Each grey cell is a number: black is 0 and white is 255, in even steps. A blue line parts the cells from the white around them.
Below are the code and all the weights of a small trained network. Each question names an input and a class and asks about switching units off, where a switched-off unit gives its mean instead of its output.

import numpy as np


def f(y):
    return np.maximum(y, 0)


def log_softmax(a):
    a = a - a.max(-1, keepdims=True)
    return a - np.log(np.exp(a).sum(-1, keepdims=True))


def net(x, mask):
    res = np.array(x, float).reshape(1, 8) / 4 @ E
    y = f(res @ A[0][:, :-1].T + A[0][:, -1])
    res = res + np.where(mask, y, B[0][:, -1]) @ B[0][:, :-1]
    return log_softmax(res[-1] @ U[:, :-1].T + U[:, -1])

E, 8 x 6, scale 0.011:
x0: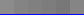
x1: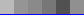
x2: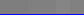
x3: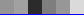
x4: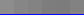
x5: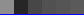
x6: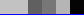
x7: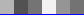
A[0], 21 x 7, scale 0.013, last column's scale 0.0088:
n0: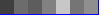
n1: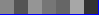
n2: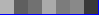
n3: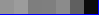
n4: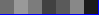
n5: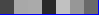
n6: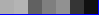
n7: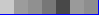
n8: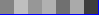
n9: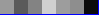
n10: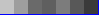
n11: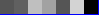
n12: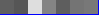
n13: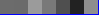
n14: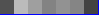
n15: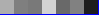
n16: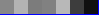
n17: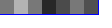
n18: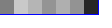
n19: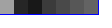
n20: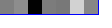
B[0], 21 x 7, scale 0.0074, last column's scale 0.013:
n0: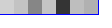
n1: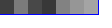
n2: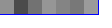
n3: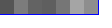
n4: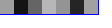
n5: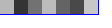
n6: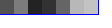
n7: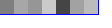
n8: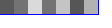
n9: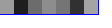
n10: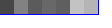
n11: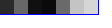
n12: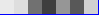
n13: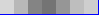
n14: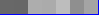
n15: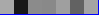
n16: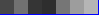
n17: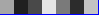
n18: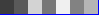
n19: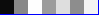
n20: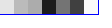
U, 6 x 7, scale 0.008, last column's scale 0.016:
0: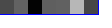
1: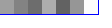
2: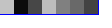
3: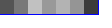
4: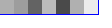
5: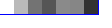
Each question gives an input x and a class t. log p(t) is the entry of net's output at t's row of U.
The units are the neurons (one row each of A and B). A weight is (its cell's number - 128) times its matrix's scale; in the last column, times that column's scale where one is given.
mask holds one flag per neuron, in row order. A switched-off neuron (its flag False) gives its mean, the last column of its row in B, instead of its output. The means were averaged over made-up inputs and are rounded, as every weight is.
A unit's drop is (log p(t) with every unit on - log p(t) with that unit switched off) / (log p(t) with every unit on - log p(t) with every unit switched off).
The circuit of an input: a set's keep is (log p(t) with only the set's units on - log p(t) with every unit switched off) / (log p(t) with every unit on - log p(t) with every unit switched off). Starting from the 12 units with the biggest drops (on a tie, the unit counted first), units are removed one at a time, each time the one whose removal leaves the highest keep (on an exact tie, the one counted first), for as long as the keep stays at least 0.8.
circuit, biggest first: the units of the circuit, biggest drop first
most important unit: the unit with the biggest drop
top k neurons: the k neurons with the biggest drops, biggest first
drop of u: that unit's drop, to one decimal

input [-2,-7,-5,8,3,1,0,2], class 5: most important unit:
n20
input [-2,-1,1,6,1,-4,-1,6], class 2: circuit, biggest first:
(n9; n15)
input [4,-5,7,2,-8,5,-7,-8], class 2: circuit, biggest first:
(n5; n4)
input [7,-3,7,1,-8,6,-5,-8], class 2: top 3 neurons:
(n17; n4; n5)
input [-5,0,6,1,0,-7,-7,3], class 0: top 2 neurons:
(n11; n19)
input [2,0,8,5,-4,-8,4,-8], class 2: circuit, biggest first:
(n5; n17)
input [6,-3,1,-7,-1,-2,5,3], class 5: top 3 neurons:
(n13; n11; n19)
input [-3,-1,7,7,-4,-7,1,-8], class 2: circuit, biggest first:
(n5; n17)
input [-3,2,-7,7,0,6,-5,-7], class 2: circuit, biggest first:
(n17; n4)
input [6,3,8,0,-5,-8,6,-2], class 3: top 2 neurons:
(n18; n11)
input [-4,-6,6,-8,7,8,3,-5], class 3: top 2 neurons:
(n19; n20)
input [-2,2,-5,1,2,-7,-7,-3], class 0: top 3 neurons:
(n11; n19; n1)
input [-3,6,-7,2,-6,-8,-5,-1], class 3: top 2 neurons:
(n8; n18)
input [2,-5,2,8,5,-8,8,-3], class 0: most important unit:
n16
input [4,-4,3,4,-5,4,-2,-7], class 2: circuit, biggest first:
(n17; n5)
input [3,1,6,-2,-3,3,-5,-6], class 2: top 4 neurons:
(n17; n4; n5; n6)
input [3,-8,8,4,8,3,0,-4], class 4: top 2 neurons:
(n0; n12)
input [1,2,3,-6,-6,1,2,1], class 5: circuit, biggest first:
(n13; n12)
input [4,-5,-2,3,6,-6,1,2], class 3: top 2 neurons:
(n18; n8)
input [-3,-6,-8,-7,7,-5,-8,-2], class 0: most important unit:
n11
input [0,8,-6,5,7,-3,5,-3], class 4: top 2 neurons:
(n7; n11)
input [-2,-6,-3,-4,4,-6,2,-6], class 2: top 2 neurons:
(n5; n19)
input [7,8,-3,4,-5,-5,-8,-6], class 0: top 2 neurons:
(n11; n1)
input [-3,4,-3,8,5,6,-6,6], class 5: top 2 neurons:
(n20; n17)
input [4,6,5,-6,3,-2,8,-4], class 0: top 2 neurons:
(n6; n16)
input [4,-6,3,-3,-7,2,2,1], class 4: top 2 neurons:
(n20; n0)
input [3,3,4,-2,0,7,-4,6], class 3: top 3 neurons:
(n19; n17; n5)
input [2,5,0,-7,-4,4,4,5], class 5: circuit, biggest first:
(n13)
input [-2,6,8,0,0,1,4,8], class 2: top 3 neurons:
(n15; n9; n2)
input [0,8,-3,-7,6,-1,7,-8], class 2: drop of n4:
0.3
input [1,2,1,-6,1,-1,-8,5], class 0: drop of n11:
0.9
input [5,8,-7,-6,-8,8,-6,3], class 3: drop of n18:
-0.1
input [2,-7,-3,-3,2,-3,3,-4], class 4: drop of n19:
0.4
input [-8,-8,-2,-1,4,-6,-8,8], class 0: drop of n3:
0.0
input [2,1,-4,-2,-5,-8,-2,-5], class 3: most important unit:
n18
